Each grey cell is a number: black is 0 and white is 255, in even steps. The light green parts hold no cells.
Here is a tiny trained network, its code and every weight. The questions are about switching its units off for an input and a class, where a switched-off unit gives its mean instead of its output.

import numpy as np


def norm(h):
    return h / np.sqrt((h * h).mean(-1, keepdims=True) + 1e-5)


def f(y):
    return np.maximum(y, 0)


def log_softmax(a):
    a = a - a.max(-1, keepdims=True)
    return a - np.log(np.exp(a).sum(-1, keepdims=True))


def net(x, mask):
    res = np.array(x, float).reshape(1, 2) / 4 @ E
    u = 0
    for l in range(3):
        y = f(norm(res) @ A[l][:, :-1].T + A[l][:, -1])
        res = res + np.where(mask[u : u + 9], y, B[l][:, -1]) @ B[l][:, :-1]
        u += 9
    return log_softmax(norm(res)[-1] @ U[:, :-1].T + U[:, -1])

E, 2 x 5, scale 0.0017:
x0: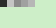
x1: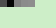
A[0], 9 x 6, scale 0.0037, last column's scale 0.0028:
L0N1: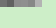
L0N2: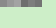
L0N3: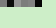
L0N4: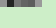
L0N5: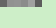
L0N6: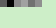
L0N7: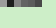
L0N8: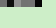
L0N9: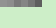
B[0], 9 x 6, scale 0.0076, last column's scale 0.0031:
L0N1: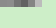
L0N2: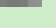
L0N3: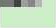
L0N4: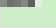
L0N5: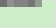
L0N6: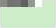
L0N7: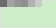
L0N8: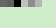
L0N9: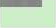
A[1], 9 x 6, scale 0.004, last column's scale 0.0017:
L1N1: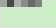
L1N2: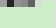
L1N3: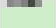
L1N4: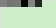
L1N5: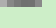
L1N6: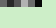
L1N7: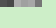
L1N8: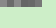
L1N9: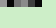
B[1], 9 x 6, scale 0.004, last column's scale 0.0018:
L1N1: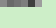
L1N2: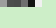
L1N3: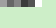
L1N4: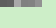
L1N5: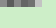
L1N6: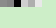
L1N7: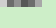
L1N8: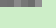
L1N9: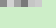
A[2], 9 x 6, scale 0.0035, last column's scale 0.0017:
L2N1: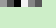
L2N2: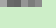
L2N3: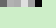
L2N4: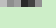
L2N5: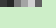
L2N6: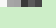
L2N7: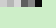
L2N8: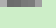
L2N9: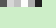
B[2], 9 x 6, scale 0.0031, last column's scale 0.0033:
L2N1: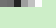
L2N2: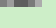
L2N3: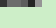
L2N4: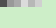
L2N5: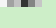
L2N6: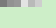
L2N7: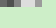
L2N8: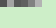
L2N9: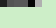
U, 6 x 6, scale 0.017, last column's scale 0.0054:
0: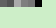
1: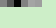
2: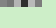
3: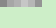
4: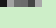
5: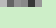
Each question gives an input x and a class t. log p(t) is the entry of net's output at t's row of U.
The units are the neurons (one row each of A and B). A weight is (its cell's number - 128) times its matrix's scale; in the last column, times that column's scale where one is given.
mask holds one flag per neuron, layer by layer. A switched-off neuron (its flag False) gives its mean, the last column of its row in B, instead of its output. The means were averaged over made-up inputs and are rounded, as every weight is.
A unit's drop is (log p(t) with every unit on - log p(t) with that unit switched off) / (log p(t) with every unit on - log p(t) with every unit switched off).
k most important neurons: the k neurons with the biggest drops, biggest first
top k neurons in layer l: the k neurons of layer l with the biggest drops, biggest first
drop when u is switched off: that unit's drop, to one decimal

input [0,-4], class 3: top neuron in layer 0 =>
(L0N8)
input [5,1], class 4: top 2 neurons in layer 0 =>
(L0N6, L0N8)
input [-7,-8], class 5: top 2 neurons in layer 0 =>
(L0N7, L0N1)
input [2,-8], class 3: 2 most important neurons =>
(L0N8, L0N7)
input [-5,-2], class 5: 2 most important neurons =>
(L0N8, L1N2)
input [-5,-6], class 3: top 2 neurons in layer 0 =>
(L0N4, L0N8)
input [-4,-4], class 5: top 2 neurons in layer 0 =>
(L0N7, L0N8)
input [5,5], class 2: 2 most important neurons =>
(L0N8, L0N4)
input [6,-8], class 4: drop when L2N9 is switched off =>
0.2
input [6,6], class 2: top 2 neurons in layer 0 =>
(L0N8, L0N4)
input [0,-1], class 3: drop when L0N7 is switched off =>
1.2
